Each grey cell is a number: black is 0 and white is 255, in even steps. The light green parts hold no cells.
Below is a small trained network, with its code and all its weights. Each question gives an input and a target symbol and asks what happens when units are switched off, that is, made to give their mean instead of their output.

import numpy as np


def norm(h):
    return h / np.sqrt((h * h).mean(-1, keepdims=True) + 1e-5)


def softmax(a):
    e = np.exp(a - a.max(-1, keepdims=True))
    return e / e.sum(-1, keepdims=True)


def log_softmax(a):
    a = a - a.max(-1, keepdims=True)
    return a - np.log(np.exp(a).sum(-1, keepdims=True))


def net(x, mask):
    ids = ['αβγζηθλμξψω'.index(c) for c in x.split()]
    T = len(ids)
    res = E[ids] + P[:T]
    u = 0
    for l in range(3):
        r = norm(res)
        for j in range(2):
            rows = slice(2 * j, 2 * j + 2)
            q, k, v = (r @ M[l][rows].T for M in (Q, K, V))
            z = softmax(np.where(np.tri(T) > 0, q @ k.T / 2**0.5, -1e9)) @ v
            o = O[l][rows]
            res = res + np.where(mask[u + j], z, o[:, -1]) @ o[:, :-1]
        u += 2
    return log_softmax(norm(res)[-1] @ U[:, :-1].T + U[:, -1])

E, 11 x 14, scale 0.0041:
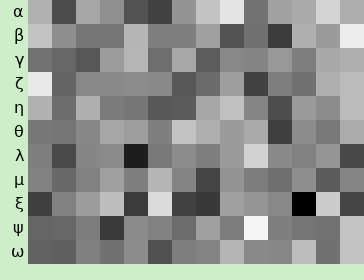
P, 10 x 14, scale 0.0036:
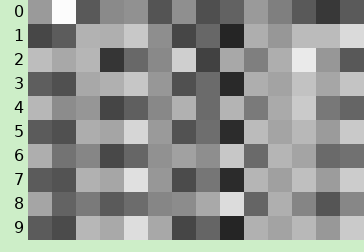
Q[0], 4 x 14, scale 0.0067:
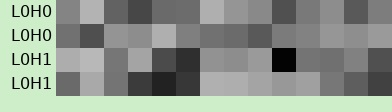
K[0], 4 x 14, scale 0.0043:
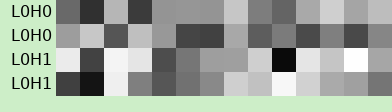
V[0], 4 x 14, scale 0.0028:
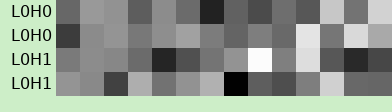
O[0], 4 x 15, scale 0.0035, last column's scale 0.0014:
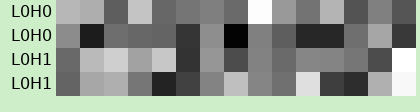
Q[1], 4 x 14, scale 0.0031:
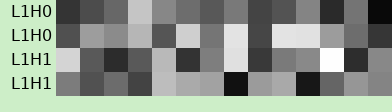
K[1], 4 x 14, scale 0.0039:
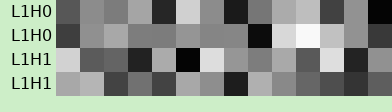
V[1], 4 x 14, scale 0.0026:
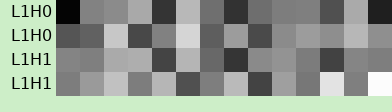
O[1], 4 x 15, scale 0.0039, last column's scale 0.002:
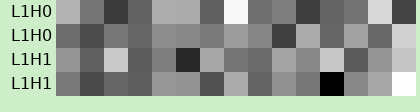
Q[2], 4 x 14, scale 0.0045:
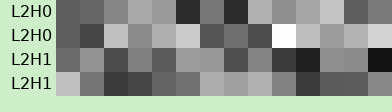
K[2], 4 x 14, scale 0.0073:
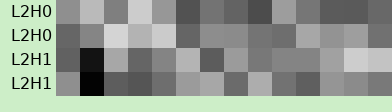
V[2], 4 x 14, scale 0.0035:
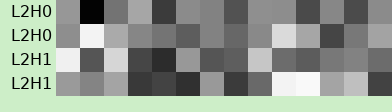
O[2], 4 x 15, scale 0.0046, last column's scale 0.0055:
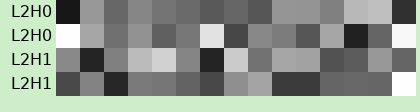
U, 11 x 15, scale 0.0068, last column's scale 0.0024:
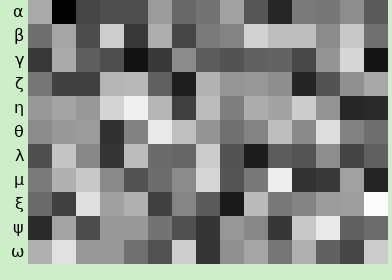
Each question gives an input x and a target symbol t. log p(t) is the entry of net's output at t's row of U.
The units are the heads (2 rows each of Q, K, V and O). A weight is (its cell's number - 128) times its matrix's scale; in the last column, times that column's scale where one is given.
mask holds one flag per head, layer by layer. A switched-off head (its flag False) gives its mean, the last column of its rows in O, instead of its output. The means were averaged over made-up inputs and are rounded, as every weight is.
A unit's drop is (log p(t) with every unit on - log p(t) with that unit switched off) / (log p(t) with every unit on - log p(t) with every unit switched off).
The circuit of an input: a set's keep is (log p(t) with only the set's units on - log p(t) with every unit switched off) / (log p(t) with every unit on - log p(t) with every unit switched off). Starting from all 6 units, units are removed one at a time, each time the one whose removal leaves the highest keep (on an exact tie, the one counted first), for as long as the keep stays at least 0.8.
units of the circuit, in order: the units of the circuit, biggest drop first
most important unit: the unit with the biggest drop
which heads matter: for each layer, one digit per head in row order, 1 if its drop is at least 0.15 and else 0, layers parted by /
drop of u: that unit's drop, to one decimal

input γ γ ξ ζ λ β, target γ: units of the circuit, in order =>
(L0H1 L2H1 L2H0)
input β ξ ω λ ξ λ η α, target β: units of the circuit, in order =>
(L0H1 L0H0 L2H0)
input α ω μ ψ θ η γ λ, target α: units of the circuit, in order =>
(L0H1)
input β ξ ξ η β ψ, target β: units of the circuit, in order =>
(L0H1 L0H0)
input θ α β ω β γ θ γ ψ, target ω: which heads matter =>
11 / 10 / 00
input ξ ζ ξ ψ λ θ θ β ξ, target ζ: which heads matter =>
10 / 10 / 11
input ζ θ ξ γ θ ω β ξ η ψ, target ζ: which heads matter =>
00 / 10 / 01
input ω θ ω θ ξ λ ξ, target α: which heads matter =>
11 / 11 / 01
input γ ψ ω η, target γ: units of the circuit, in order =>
(L2H1 L1H1 L0H1)
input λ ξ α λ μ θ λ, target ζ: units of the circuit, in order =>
(L2H1 L2H0)
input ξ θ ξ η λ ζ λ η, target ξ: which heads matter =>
00 / 10 / 01
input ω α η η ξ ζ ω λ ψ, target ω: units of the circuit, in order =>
(L1H0 L0H1)
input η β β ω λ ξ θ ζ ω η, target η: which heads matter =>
10 / 00 / 00
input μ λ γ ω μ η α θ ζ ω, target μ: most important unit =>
L0H1
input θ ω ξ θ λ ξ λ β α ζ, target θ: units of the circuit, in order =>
(L2H1 L0H0 L1H1)
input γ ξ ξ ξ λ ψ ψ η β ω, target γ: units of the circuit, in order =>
(L0H1 L2H1 L1H1)
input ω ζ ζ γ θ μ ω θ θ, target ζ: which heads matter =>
01 / 01 / 01
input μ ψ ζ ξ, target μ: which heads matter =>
01 / 10 / 00
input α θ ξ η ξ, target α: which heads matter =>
10 / 11 / 10
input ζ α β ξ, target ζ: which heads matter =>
00 / 10 / 01
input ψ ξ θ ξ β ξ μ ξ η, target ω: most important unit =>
L1H0
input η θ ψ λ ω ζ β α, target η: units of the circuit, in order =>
(L0H0 L0H1)
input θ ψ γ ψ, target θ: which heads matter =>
10 / 00 / 01
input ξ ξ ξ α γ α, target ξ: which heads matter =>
10 / 10 / 01
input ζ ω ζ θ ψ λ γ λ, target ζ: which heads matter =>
00 / 00 / 00
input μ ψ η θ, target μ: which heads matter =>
01 / 01 / 00
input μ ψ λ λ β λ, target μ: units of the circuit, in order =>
(L0H1)
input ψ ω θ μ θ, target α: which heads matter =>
11 / 11 / 01
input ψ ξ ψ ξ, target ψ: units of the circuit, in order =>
(L2H0 L2H1 L0H1)
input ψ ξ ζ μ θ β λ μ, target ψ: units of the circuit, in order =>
(L2H0 L2H1)
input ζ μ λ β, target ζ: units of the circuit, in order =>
(L2H1 L1H1 L0H1)
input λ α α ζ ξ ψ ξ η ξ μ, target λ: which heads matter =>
10 / 00 / 01
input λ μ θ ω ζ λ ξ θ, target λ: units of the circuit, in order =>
(L0H0 L2H1)
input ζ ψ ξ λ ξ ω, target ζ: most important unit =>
L1H1
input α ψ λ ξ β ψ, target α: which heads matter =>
01 / 00 / 00
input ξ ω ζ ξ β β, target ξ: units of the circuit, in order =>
(L1H0 L2H1 L0H0)
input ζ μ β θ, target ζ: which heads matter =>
00 / 00 / 00
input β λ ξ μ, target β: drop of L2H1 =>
0.0
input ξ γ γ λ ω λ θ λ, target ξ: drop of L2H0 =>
0.1
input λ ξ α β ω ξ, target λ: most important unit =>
L0H0
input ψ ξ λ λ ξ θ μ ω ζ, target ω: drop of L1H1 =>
0.1
